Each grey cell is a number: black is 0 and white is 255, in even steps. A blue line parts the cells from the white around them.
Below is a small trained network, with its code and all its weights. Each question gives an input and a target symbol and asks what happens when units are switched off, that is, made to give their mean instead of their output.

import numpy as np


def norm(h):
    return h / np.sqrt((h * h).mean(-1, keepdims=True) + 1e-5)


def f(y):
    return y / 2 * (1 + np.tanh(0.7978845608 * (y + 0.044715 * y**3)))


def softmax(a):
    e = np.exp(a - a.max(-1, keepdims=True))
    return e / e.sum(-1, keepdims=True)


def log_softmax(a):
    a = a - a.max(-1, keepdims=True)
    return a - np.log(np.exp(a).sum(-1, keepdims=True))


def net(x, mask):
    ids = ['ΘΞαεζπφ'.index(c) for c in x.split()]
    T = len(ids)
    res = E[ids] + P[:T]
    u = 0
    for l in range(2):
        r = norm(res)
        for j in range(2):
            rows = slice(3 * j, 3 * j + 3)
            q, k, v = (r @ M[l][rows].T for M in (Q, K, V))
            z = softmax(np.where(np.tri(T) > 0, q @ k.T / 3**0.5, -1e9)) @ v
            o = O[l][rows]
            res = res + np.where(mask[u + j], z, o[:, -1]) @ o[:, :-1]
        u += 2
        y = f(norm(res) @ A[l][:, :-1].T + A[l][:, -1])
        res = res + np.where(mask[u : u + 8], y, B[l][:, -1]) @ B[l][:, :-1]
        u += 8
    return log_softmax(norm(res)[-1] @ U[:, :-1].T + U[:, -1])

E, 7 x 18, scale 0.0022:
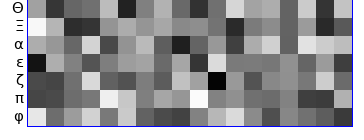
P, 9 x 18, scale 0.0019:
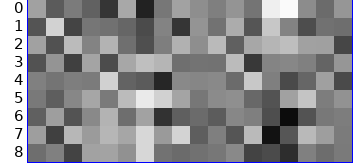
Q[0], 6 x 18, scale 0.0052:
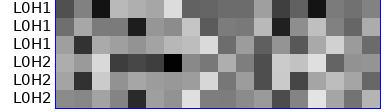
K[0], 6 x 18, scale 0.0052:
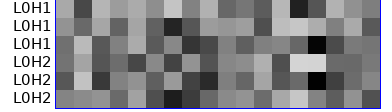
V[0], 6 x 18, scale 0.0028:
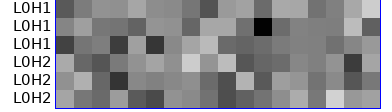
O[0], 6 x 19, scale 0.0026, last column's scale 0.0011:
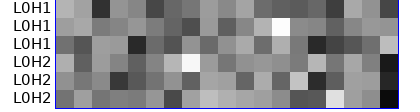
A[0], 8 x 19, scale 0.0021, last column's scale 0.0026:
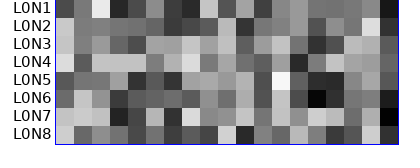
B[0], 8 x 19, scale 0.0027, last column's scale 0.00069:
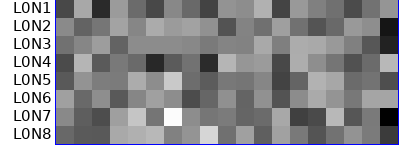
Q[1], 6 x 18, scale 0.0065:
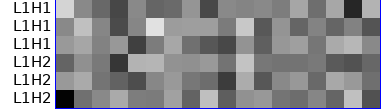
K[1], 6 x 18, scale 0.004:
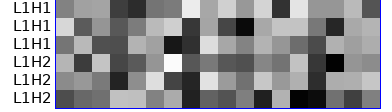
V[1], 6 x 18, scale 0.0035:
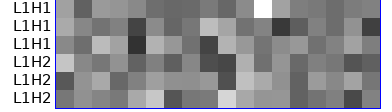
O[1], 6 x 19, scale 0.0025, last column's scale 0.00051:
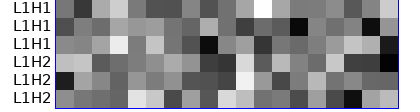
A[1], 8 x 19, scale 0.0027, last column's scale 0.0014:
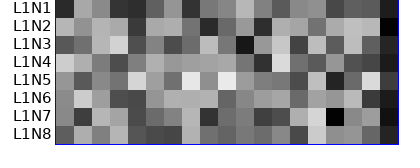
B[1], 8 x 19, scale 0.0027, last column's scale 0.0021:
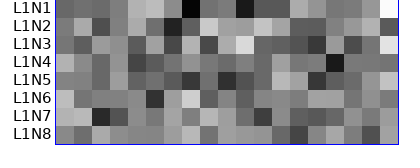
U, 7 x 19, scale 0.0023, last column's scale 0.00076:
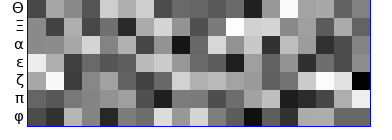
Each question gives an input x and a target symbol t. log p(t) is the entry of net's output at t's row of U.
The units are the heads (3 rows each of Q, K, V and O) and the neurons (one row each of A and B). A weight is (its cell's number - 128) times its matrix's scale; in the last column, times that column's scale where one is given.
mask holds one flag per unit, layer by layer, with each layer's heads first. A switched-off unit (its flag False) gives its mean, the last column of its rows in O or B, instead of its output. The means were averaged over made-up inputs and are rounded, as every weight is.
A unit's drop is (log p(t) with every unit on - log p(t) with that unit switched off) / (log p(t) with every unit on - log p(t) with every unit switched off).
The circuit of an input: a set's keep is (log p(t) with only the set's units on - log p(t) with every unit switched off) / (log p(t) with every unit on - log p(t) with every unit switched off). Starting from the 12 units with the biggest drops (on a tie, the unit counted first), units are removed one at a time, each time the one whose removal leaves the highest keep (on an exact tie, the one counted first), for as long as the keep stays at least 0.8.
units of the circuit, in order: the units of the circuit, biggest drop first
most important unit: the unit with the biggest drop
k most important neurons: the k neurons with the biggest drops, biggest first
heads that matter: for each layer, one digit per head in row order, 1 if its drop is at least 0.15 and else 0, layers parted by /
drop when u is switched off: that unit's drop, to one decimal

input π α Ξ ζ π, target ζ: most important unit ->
L1H1
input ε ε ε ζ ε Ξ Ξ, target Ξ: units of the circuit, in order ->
L0H2, L0H1, L0N3
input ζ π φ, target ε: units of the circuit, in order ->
L0H2, L1N7
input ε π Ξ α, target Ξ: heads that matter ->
11 / 00
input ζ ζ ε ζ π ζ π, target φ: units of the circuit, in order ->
L1H2, L0H2, L1N3
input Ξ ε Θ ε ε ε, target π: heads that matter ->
01 / 00
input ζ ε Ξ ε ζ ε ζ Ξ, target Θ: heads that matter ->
01 / 01
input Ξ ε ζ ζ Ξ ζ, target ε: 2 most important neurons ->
L1N4, L0N4
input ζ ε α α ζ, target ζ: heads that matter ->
10 / 00
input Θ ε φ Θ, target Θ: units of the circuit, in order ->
L0H1, L1H1
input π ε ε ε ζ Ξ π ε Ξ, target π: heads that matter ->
01 / 01
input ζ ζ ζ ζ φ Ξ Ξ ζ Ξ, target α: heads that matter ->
11 / 10
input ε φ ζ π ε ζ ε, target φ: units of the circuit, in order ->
L0H2, L1H2, L1N3
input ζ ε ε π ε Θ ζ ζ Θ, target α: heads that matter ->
11 / 00
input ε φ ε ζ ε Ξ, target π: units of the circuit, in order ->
L0H2
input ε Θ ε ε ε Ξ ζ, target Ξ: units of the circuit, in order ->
L0H2, L0H1
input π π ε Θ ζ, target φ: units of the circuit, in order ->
L0H1, L0H2
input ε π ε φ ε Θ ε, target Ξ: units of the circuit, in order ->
L0H2, L1H1
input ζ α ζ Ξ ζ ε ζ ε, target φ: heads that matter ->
00 / 01
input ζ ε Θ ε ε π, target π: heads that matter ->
01 / 00
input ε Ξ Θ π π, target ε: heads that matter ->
11 / 00
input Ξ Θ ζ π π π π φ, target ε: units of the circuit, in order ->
L0H2, L1N7, L0H1
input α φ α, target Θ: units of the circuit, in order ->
L0H1
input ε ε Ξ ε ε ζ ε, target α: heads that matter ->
11 / 00
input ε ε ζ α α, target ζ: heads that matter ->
00 / 00
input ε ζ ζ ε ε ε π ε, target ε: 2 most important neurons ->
L1N7, L1N1
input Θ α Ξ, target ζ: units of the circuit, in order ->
L0H2
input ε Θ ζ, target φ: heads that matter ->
10 / 00
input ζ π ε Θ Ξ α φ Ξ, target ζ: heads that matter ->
01 / 11
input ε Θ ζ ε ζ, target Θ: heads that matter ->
01 / 01
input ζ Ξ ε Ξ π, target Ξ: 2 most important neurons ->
L0N3, L1N1
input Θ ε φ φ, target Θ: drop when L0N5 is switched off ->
0.0
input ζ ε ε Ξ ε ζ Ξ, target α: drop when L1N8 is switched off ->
0.1
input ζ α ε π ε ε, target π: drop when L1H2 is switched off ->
0.1
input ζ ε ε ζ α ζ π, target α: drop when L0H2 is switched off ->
1.1
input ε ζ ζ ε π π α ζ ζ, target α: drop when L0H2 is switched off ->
0.7
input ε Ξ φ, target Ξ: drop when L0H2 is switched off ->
0.7
